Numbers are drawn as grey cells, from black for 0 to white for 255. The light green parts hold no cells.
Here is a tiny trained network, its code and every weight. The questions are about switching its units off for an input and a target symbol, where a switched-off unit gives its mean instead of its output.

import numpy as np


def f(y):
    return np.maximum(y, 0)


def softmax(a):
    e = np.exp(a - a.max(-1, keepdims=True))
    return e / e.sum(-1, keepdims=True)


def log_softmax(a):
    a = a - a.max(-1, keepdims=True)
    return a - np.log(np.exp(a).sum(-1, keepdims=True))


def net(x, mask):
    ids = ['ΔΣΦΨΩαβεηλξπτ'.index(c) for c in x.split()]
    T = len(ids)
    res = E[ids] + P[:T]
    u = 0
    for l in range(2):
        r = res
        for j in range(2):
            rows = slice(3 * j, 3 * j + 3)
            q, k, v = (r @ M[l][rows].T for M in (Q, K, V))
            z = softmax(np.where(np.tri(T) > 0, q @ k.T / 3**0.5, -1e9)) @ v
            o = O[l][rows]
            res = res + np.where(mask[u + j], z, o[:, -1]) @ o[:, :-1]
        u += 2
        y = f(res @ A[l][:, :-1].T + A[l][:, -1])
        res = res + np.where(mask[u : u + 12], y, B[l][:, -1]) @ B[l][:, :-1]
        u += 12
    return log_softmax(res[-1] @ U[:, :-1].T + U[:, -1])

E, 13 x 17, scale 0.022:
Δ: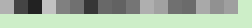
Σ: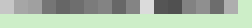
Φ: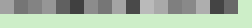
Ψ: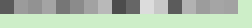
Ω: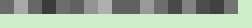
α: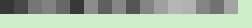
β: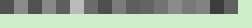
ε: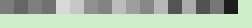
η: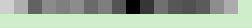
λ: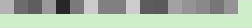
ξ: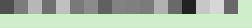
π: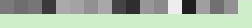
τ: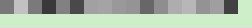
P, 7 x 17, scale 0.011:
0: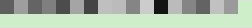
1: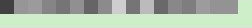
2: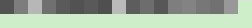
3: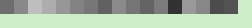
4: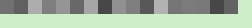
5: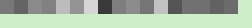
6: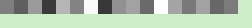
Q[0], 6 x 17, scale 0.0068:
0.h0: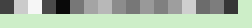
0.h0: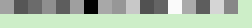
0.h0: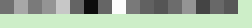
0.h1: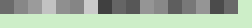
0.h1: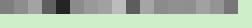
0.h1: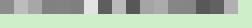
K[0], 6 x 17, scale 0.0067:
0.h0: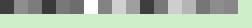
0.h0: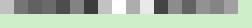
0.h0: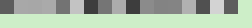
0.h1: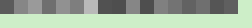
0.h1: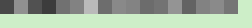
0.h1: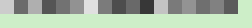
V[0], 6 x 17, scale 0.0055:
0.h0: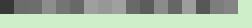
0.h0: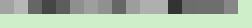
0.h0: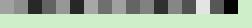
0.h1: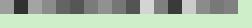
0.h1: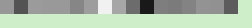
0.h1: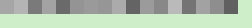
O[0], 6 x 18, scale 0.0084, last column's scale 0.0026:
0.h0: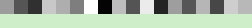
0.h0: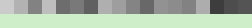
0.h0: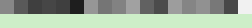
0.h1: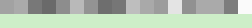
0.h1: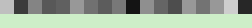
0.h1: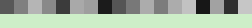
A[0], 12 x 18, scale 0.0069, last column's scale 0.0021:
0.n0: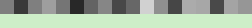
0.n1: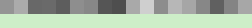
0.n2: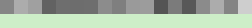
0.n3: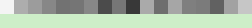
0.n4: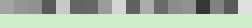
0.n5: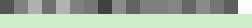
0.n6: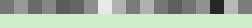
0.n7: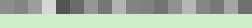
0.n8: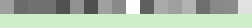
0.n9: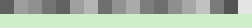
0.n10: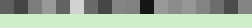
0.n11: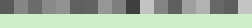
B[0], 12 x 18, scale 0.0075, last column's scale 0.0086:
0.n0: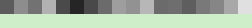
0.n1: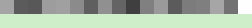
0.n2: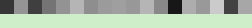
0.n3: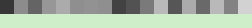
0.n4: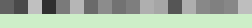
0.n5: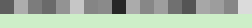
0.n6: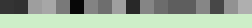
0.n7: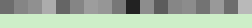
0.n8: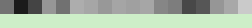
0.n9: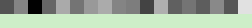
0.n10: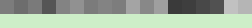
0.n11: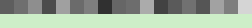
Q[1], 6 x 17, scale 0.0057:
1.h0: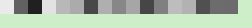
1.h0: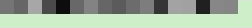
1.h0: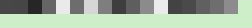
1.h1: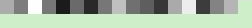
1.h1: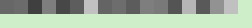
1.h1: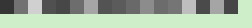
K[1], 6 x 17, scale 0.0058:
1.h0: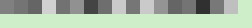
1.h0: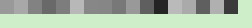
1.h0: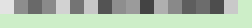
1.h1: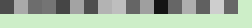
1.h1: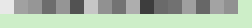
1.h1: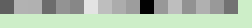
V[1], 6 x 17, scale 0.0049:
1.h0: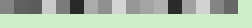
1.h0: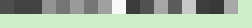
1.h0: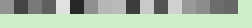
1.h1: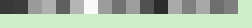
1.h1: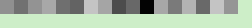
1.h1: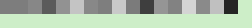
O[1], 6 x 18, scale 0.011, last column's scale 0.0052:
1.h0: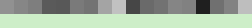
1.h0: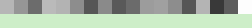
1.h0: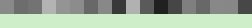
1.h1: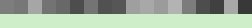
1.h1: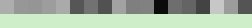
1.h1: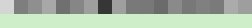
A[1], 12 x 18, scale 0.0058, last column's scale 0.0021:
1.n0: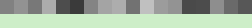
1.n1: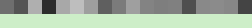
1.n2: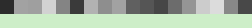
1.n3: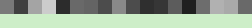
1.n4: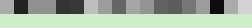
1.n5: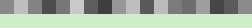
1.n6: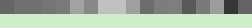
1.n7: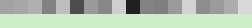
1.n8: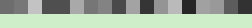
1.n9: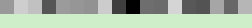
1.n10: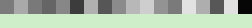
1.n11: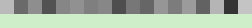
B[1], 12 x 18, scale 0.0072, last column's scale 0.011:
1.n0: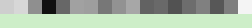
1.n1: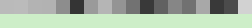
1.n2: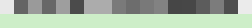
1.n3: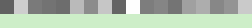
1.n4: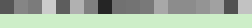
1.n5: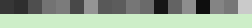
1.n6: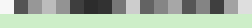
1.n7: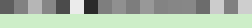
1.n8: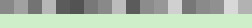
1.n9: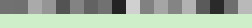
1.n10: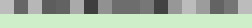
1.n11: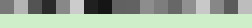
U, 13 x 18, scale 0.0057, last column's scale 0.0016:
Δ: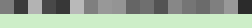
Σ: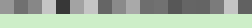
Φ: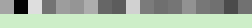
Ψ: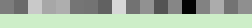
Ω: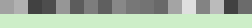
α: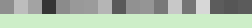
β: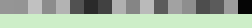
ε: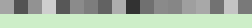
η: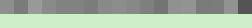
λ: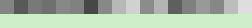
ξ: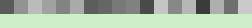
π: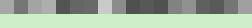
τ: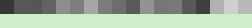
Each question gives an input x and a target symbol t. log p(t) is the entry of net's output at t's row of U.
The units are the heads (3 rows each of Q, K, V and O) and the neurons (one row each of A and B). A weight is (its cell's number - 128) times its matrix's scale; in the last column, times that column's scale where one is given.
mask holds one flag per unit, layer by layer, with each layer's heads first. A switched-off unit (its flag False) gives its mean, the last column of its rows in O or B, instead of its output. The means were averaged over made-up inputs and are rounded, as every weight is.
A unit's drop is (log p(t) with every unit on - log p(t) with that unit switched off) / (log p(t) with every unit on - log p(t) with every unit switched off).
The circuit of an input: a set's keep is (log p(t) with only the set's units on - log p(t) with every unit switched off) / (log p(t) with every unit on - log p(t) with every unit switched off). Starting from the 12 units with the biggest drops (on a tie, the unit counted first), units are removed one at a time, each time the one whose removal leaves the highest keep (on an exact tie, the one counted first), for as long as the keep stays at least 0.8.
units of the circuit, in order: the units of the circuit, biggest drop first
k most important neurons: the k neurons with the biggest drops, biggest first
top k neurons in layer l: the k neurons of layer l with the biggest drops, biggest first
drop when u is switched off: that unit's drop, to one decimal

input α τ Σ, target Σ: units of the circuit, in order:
[1.h1, 1.n3, 1.h0, 0.n0]
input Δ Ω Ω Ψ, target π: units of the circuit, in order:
[1.h0, 0.h0, 0.n6]
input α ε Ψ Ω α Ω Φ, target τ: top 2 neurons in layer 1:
[1.n1, 1.n10]
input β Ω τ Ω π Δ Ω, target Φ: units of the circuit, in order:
[1.h0, 0.n0]
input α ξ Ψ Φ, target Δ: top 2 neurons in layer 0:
[0.n5, 0.n0]
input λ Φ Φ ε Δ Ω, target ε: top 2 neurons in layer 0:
[0.n6, 0.n0]
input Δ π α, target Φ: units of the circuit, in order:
[1.h0, 1.n2]
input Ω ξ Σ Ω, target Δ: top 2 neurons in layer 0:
[0.n6, 0.n5]
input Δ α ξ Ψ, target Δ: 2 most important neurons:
[1.n10, 0.n5]
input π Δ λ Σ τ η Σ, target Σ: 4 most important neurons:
[0.n9, 0.n0, 1.n3, 0.n6]
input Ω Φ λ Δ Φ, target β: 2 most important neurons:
[0.n0, 0.n11]
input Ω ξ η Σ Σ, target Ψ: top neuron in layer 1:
[1.n2]
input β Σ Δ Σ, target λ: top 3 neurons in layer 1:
[1.n6, 1.n1, 1.n5]
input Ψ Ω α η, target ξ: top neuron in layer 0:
[0.n3]
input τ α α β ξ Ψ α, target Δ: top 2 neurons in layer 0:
[0.n0, 0.n5]
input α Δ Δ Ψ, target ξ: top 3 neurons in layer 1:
[1.n9, 1.n7, 1.n5]
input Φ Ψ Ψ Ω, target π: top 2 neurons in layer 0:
[0.n6, 0.n5]
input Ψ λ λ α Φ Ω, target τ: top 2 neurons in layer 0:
[0.n7, 0.n6]
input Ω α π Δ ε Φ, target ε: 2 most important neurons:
[0.n3, 0.n2]
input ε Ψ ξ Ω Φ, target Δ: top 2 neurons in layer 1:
[1.n10, 1.n7]
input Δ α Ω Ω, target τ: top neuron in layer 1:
[1.n1]
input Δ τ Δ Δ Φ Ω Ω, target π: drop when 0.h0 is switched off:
0.5
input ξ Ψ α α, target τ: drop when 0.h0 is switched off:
0.3
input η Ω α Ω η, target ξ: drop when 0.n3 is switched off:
0.3
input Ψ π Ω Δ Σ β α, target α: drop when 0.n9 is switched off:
0.0
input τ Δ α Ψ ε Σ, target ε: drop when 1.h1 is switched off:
0.1
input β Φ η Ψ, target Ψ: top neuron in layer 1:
[1.n2]
